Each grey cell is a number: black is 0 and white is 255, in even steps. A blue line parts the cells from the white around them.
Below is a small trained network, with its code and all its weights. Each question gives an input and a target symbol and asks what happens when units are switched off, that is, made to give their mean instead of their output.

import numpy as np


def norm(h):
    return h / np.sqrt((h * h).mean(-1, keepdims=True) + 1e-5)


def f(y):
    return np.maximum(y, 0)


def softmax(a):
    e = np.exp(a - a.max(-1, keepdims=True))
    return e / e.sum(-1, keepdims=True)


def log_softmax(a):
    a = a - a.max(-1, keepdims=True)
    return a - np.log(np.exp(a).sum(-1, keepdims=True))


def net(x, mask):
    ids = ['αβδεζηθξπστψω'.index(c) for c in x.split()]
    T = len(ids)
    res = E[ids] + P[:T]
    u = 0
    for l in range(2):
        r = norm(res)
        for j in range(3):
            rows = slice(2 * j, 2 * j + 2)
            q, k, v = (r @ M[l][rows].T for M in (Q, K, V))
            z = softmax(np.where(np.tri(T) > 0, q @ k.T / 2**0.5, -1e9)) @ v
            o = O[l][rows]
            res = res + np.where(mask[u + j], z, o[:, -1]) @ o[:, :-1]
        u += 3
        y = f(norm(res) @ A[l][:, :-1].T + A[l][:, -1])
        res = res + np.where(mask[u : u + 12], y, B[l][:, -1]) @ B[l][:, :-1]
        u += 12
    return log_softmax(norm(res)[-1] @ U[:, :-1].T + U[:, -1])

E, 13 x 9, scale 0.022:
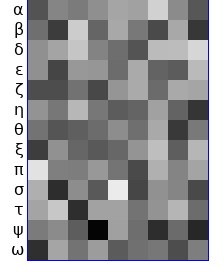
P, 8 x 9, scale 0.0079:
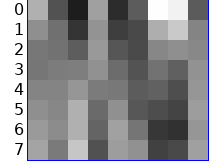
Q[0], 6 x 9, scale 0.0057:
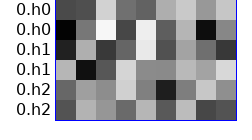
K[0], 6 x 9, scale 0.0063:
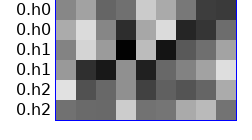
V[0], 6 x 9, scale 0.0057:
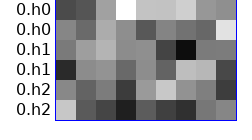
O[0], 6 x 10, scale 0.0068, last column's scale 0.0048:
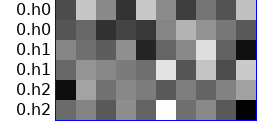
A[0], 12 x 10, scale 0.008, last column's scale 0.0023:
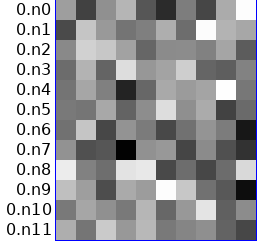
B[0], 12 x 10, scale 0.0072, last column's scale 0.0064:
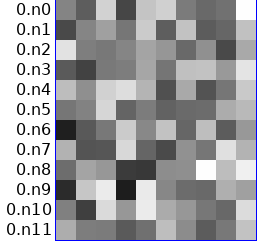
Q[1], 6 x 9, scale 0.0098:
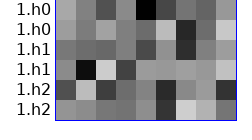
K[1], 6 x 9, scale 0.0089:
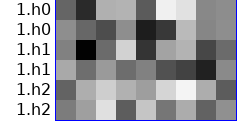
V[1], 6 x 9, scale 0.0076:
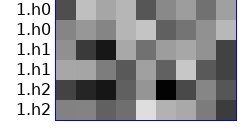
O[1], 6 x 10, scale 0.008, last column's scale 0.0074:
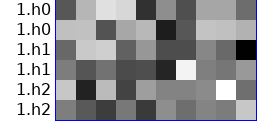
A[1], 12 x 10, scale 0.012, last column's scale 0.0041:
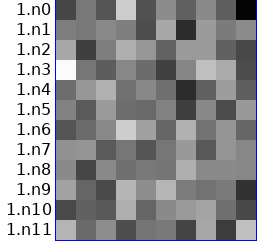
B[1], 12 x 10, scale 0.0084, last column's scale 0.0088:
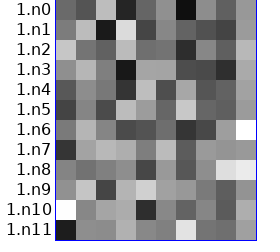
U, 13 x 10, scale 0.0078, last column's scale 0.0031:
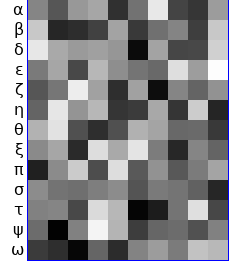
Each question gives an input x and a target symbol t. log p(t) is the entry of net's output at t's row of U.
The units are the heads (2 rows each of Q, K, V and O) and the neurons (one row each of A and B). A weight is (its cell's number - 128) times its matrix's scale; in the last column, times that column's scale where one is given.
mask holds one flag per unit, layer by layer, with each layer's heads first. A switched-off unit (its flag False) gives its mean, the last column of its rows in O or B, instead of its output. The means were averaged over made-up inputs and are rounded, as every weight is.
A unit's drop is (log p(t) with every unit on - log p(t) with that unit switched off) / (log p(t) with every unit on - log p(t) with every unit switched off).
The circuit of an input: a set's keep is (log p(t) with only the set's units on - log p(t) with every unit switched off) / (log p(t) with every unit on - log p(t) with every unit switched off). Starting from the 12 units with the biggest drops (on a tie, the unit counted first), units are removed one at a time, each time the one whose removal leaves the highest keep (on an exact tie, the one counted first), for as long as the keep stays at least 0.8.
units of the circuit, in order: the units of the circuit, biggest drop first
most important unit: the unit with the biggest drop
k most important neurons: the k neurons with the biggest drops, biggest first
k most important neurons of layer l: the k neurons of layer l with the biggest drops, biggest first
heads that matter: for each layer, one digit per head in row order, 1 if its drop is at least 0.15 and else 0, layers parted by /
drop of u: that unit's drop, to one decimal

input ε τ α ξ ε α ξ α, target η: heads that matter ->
001 / 111
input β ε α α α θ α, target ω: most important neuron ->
(0.n0)
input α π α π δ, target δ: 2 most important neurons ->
(0.n2; 0.n4)
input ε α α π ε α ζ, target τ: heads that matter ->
000 / 000
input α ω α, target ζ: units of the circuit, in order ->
(1.h0; 1.n10)
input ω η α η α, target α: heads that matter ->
001 / 011
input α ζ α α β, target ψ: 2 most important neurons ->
(0.n7; 1.n2)
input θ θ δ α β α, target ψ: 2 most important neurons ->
(0.n10; 1.n2)
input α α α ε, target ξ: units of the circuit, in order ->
(1.h1; 1.n9)
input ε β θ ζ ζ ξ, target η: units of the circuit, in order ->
(0.n4; 0.n0; 0.n10)
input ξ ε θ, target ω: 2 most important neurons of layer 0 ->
(0.n0; 0.n4)
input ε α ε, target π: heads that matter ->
110 / 001
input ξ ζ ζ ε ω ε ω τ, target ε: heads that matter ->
010 / 000
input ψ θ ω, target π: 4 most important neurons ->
(0.n7; 0.n0; 0.n4; 0.n1)
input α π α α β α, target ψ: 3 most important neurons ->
(0.n10; 0.n3; 1.n3)
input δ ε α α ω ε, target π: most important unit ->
0.h1
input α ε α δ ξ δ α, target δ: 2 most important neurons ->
(0.n0; 1.n10)
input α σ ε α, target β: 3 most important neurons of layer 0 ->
(0.n3; 0.n0; 0.n4)
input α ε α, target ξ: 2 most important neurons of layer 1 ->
(1.n10; 1.n6)
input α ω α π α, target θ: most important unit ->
1.h2
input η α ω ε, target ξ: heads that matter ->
000 / 011
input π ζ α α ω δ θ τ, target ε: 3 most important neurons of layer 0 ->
(0.n0; 0.n9; 0.n6)
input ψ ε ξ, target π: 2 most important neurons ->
(0.n7; 0.n5)
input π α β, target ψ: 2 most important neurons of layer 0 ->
(0.n7; 0.n0)
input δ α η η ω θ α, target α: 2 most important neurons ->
(0.n0; 1.n10)
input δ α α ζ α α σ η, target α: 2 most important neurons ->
(1.n11; 1.n6)
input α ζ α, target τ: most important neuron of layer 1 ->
(1.n6)
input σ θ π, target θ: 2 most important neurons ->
(1.n3; 0.n8)
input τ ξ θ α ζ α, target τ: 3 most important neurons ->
(0.n0; 0.n3; 0.n10)
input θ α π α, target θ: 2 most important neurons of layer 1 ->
(1.n10; 1.n6)
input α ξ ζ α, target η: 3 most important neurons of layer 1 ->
(1.n6; 1.n10; 1.n0)
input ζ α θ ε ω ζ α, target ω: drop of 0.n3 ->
0.3
